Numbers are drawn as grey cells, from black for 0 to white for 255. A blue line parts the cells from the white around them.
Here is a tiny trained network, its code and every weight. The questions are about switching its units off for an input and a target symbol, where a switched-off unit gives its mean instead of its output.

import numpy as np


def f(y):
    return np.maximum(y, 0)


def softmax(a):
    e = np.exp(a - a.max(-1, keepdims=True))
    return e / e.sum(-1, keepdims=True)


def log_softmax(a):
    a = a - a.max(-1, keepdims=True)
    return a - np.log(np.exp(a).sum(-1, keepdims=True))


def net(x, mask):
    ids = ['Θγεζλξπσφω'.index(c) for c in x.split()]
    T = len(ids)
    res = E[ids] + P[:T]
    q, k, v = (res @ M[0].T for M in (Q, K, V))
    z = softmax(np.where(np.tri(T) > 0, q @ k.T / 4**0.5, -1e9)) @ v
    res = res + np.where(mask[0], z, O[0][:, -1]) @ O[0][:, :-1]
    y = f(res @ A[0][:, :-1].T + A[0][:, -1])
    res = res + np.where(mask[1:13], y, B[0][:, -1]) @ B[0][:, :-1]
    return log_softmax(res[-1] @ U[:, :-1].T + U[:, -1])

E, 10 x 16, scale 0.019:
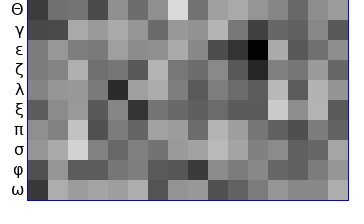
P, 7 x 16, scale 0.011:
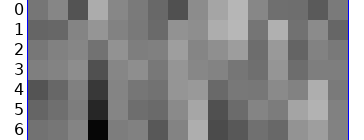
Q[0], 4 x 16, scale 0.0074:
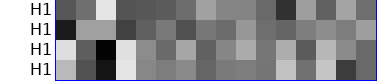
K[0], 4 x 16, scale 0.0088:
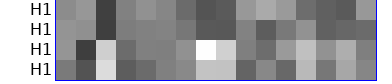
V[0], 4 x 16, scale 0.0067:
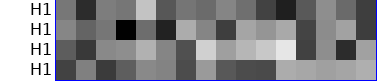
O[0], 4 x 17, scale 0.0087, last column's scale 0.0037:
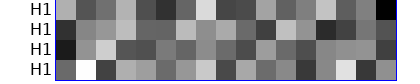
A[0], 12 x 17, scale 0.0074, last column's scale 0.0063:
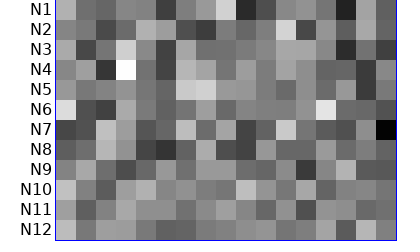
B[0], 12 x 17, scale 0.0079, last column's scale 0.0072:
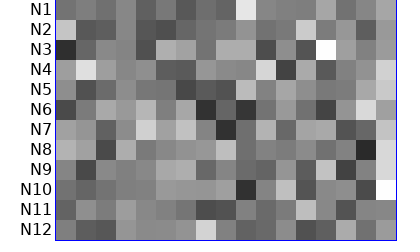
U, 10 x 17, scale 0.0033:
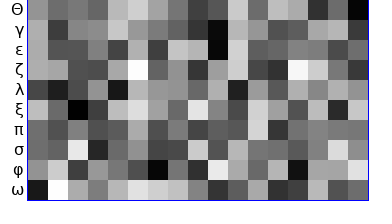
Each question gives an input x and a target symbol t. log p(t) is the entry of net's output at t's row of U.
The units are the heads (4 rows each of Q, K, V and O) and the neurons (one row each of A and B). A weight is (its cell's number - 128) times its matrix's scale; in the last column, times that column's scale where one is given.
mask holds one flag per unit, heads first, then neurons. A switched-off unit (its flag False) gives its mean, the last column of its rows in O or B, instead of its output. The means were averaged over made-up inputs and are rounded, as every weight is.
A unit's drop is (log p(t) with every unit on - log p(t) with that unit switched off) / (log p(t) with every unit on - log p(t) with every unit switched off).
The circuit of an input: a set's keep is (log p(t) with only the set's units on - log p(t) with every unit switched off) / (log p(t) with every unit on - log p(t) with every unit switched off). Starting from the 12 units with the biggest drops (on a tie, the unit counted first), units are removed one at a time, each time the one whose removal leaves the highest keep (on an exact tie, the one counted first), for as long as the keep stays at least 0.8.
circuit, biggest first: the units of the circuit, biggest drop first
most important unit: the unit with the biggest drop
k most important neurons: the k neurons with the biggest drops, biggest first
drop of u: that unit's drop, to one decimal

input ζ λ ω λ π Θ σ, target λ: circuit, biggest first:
(H1, N3, N1)
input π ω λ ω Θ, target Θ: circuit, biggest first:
(H1, N7)
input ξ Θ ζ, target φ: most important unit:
N4
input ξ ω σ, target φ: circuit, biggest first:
(N4, H1)
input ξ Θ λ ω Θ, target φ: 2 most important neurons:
(N4, N5)
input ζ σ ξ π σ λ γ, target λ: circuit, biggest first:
(H1, N3, N1)
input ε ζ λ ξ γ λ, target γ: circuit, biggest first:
(H1, N6)
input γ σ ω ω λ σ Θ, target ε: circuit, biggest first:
(H1, N8)
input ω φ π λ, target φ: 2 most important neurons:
(N10, N5)
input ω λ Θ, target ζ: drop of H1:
1.1
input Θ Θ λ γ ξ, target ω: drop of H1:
1.1
